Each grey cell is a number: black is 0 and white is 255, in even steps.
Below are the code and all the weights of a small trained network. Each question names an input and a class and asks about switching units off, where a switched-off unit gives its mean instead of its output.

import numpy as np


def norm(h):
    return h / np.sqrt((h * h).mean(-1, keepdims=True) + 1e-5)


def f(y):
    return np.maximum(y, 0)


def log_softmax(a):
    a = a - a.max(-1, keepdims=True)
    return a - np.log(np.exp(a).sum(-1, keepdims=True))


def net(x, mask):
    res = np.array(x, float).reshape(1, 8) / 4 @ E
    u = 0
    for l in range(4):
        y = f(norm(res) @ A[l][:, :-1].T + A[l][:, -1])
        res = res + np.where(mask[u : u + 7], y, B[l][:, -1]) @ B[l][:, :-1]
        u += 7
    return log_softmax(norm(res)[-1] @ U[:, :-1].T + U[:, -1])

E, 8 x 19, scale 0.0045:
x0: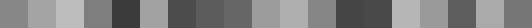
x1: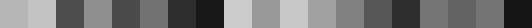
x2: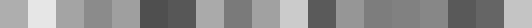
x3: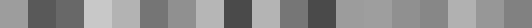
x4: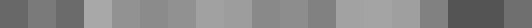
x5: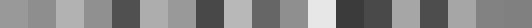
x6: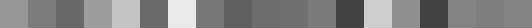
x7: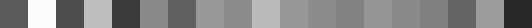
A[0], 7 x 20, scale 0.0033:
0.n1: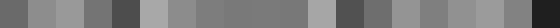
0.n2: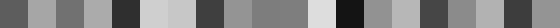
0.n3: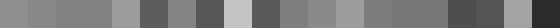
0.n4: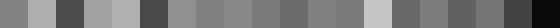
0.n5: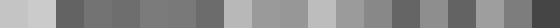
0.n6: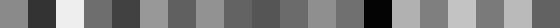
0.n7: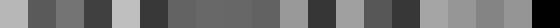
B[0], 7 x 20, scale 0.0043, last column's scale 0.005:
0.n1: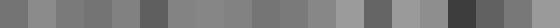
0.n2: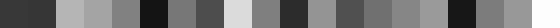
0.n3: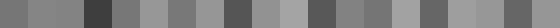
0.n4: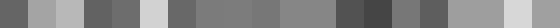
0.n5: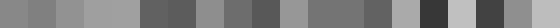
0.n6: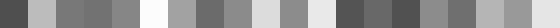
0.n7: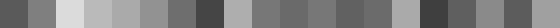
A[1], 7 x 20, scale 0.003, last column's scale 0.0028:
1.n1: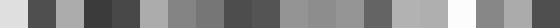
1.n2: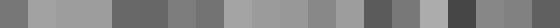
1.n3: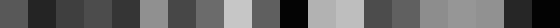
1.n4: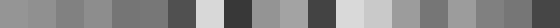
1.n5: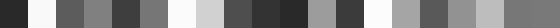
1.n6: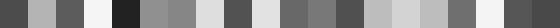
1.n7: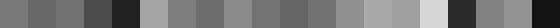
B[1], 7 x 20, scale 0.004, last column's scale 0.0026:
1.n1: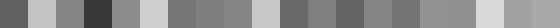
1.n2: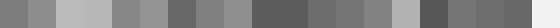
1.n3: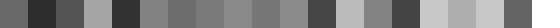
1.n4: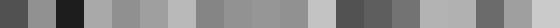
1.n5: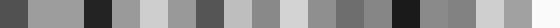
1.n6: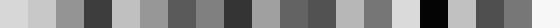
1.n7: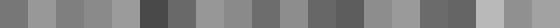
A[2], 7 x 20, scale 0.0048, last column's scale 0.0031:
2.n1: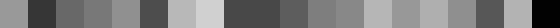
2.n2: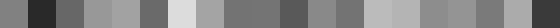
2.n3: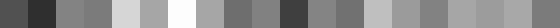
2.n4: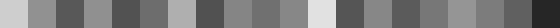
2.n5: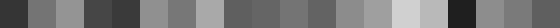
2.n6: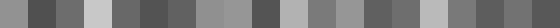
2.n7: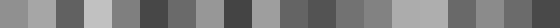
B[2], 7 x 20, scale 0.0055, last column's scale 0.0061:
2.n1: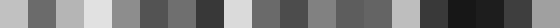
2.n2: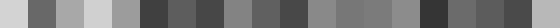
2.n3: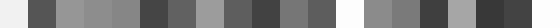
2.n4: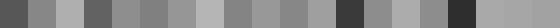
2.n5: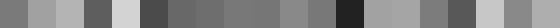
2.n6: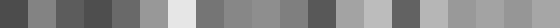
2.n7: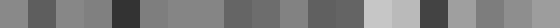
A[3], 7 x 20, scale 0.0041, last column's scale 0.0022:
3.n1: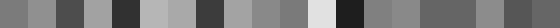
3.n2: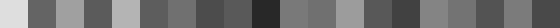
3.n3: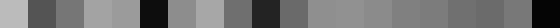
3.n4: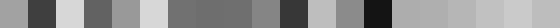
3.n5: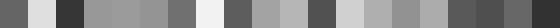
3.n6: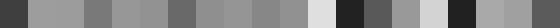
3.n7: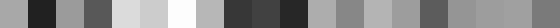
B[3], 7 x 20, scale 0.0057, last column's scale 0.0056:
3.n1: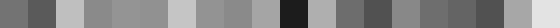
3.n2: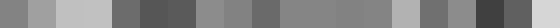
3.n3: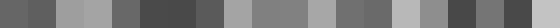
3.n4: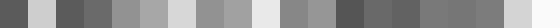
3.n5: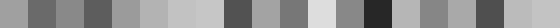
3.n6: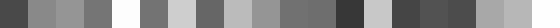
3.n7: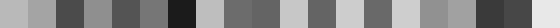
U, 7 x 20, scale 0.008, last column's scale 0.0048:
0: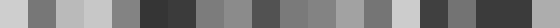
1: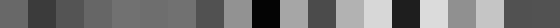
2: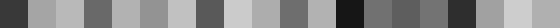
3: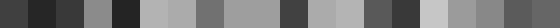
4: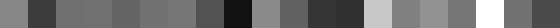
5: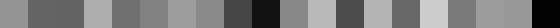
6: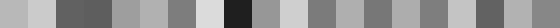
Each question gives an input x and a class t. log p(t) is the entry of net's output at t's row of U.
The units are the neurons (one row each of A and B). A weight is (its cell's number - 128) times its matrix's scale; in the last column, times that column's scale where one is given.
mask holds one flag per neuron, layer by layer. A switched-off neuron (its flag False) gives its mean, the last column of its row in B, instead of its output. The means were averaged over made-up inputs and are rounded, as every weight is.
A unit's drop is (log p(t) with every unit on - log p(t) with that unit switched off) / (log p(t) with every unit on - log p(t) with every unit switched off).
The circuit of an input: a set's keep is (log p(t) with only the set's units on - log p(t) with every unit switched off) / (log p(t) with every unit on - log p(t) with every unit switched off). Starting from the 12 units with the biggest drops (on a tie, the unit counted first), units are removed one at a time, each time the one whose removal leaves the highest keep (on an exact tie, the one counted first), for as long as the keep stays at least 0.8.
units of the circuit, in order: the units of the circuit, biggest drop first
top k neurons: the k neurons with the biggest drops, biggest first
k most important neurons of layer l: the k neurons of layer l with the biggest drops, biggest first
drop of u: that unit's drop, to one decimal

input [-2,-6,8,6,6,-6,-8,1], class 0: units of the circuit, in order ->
2.n1
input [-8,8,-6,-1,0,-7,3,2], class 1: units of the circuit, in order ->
1.n3; 3.n1
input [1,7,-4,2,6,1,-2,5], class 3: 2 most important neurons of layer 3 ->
3.n6; 3.n4
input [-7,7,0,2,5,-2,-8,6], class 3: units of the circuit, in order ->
2.n6; 1.n3
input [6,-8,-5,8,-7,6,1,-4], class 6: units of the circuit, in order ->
3.n4; 3.n7
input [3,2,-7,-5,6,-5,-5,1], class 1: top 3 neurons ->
1.n3; 0.n6; 3.n4
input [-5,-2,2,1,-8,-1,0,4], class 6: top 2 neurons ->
0.n2; 1.n5
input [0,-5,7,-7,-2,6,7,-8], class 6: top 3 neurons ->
0.n6; 0.n2; 1.n1
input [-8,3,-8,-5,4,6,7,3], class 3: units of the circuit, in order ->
1.n3; 3.n6
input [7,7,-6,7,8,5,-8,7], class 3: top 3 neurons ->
2.n3; 1.n3; 2.n6
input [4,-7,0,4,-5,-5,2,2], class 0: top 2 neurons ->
2.n3; 0.n6
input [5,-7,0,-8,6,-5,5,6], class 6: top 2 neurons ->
1.n6; 2.n3
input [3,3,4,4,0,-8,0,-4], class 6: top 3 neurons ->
0.n2; 2.n3; 3.n5
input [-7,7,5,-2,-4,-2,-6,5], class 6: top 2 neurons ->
0.n2; 3.n5
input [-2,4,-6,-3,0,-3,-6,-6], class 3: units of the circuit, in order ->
1.n3
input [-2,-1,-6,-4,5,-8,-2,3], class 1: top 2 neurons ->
1.n3; 2.n5
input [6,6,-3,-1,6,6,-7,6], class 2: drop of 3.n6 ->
0.1
